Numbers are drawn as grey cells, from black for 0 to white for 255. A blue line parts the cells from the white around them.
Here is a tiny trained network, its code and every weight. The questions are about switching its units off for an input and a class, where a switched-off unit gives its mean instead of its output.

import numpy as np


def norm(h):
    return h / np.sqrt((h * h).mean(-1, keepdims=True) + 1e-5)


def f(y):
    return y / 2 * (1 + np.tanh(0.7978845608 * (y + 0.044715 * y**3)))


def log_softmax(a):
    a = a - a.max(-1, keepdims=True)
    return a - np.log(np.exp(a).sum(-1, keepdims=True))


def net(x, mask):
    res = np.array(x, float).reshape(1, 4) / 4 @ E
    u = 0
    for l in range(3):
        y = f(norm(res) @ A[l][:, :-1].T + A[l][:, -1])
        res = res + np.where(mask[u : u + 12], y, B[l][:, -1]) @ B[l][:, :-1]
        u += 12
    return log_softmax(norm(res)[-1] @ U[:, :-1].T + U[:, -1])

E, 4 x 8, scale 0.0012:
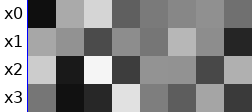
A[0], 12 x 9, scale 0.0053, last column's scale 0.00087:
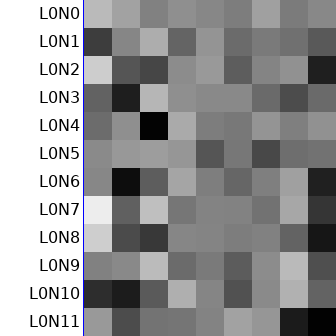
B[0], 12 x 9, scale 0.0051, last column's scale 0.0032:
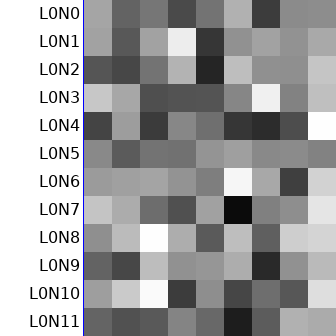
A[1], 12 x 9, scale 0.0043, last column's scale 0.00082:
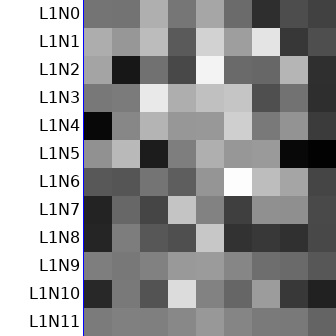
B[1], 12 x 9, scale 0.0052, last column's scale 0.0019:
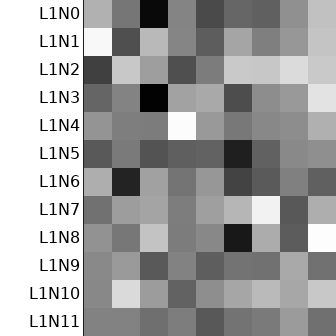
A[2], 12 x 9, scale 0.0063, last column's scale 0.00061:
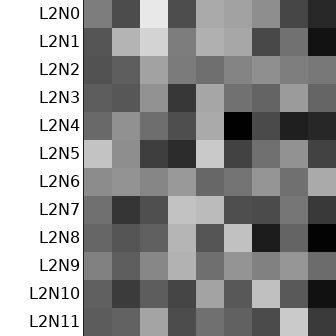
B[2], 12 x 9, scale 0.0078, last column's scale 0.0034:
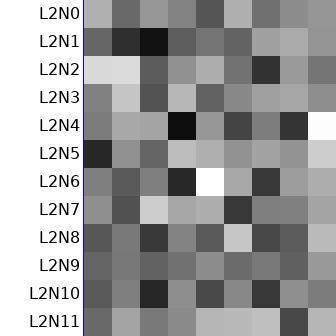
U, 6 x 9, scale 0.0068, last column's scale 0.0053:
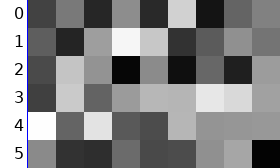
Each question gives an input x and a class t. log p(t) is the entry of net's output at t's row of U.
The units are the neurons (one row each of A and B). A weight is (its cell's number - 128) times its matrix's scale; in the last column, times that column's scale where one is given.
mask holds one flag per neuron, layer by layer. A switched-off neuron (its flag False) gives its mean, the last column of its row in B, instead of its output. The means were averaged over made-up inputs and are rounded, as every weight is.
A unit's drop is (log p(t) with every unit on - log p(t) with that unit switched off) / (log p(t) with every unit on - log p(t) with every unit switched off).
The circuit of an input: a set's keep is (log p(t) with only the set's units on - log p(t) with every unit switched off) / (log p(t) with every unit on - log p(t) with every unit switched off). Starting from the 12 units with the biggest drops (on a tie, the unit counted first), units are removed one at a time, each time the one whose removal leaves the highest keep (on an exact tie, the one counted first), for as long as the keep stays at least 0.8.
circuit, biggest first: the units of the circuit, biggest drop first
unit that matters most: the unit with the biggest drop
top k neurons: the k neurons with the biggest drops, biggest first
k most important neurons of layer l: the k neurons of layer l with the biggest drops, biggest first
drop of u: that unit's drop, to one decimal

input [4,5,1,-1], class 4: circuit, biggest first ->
[L0N4 L2N0]
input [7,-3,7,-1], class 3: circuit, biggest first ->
[L2N11 L2N4]
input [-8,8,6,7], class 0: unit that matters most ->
L2N8
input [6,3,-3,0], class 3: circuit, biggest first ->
[L0N10 L2N4]
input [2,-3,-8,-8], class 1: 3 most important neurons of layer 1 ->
[L1N4 L1N2 L1N6]
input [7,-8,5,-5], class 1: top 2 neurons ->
[L0N9 L1N3]
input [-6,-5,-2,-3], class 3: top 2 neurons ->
[L0N7 L0N1]
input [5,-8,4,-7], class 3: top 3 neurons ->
[L0N6 L1N2 L0N2]
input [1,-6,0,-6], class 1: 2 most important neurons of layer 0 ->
[L0N9 L0N3]
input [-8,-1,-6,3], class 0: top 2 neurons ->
[L0N8 L0N2]
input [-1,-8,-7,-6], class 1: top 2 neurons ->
[L0N7 L0N9]
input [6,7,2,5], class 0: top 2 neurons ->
[L2N10 L0N3]
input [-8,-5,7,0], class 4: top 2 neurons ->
[L0N6 L0N4]
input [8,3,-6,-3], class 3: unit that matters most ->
L0N1
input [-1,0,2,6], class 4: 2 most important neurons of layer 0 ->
[L0N3 L0N10]
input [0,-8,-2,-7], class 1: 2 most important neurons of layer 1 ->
[L1N4 L1N3]
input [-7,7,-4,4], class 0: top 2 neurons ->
[L0N8 L0N2]
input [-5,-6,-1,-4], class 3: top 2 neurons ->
[L0N4 L1N2]
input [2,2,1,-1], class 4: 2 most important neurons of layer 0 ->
[L0N8 L0N1]
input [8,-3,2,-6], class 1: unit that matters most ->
L2N7
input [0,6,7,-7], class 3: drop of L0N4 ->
0.2
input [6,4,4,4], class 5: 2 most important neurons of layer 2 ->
[L2N10 L2N4]
